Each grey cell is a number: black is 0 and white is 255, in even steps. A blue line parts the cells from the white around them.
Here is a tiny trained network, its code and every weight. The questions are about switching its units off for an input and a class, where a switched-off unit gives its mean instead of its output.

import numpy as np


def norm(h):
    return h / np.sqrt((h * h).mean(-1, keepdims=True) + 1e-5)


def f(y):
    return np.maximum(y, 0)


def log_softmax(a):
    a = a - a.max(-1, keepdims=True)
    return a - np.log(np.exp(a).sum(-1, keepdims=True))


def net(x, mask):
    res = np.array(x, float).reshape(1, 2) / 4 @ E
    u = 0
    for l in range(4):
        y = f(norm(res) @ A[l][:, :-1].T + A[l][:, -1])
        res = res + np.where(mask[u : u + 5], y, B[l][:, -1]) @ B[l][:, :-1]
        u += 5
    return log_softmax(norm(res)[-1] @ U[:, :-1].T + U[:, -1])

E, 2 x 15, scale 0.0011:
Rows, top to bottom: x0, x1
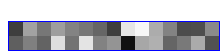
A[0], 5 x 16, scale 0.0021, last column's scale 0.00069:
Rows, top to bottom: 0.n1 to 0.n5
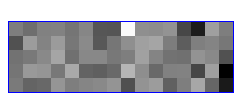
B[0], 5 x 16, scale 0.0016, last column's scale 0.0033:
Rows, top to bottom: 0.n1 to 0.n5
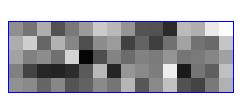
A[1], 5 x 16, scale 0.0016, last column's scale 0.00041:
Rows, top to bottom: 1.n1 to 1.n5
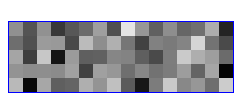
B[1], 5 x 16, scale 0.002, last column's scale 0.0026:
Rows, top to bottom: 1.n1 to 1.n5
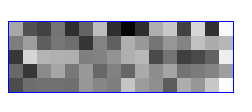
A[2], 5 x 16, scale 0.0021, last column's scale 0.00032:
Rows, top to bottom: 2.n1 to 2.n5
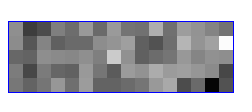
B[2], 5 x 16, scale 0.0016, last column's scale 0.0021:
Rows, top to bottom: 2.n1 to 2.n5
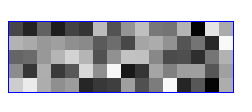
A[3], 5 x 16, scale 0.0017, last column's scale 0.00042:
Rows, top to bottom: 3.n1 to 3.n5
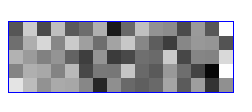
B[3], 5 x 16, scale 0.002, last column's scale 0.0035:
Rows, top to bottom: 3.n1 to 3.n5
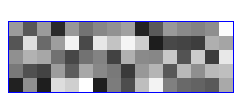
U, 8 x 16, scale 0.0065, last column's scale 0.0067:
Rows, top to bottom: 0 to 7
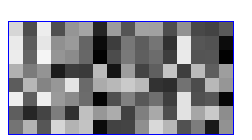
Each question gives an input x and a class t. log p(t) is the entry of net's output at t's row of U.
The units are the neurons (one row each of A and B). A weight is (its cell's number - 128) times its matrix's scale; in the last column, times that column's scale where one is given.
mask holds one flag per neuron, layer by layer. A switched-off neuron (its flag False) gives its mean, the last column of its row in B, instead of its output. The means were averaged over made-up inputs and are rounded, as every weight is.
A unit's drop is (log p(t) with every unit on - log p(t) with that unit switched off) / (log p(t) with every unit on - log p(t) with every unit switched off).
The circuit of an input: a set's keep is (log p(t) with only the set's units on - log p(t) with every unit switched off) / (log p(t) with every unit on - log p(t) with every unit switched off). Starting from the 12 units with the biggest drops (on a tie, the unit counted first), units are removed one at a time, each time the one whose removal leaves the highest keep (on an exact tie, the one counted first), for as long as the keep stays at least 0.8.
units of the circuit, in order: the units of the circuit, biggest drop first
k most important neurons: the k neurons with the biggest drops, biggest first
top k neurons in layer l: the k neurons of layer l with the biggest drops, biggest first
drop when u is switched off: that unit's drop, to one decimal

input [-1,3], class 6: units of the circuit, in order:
1.n1, 1.n3
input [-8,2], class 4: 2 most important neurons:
1.n1, 0.n4
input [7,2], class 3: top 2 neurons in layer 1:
1.n3, 1.n5
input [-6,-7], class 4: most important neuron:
1.n3
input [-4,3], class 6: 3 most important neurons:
0.n1, 1.n3, 1.n5
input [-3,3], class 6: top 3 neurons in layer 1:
1.n3, 1.n5, 1.n1
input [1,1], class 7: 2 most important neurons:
1.n5, 0.n1
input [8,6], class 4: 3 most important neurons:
1.n1, 0.n4, 2.n2
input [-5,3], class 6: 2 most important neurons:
0.n1, 1.n3
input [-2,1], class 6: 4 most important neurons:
0.n1, 1.n3, 1.n5, 0.n5
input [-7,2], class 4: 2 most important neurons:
1.n1, 0.n4
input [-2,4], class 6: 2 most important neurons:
1.n1, 1.n3
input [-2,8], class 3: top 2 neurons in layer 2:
2.n1, 2.n5
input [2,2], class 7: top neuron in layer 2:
2.n1
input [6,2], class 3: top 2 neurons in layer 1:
1.n3, 1.n5
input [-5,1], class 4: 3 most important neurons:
1.n1, 1.n5, 0.n4
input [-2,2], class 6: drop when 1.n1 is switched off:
0.1
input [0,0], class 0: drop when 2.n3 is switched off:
0.0
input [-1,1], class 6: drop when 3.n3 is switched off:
0.1
